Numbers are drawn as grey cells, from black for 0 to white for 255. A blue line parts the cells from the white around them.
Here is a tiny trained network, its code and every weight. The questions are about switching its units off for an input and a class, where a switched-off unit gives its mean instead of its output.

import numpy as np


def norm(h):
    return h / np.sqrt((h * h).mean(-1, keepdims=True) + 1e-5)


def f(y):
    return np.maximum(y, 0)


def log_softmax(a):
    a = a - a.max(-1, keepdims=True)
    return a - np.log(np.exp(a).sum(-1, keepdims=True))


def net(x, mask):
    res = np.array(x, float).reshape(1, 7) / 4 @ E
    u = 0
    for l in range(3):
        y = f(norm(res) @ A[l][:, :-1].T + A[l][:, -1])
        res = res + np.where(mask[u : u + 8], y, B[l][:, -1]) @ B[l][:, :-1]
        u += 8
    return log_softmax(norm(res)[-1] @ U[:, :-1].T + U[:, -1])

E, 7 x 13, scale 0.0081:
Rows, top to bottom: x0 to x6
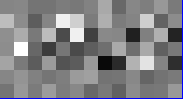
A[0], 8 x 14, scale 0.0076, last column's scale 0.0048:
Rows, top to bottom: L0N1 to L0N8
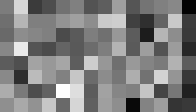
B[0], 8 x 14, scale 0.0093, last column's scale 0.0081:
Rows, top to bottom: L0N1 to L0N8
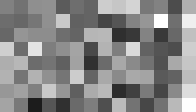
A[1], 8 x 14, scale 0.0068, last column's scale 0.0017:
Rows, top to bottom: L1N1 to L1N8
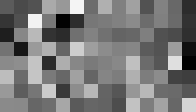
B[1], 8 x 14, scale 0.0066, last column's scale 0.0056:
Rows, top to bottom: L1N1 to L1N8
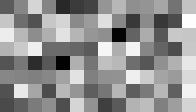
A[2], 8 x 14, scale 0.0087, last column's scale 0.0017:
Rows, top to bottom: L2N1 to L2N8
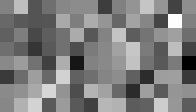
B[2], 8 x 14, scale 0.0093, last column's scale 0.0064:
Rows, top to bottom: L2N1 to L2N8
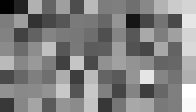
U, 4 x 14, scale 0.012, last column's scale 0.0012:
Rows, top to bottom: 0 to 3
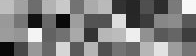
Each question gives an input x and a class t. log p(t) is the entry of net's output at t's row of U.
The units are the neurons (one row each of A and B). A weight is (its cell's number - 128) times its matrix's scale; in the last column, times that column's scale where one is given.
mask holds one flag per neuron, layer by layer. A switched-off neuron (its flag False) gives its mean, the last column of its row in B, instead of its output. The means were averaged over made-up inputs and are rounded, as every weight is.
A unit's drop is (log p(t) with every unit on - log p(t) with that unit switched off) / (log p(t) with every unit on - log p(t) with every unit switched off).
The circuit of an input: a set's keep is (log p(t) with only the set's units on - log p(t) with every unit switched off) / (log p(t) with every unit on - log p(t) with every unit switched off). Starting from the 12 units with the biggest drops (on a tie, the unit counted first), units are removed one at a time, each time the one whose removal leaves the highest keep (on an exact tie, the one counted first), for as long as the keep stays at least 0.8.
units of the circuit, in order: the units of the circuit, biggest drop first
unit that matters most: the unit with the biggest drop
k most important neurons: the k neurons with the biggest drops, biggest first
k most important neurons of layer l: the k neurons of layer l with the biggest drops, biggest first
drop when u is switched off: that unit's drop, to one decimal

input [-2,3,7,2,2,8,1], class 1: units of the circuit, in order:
[L0N8]
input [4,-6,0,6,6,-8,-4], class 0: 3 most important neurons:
[L1N2 L0N2 L1N3]
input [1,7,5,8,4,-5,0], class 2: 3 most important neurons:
[L0N4 L0N1 L0N3]
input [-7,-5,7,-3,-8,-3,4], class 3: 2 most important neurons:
[L0N2 L2N6]
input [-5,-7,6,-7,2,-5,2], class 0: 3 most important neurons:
[L0N3 L1N2 L0N4]
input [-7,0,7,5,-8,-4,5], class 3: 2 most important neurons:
[L0N2 L2N8]
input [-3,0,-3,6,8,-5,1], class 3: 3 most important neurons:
[L2N1 L1N8 L1N4]
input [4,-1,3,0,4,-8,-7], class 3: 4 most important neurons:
[L2N1 L1N5 L0N5 L2N2]
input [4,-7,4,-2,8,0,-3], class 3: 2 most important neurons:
[L2N1 L1N7]
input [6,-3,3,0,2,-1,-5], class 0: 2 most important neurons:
[L0N3 L1N3]
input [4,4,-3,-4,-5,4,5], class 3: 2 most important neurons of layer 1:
[L1N1 L1N2]
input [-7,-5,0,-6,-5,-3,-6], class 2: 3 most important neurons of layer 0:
[L0N6 L0N7 L0N5]
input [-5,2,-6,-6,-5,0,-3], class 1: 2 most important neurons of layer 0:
[L0N5 L0N4]
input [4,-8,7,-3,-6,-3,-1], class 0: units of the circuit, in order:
[L0N3]
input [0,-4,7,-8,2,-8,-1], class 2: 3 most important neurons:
[L0N6 L1N4 L2N2]
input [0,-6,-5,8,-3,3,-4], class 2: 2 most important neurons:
[L0N4 L0N7]
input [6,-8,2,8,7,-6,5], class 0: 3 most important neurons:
[L1N2 L1N3 L0N2]
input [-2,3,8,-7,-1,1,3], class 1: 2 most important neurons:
[L0N8 L0N4]
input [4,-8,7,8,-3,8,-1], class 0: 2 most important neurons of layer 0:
[L0N3 L0N5]
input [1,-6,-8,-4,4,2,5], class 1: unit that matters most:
L0N5
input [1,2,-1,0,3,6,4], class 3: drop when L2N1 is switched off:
0.2
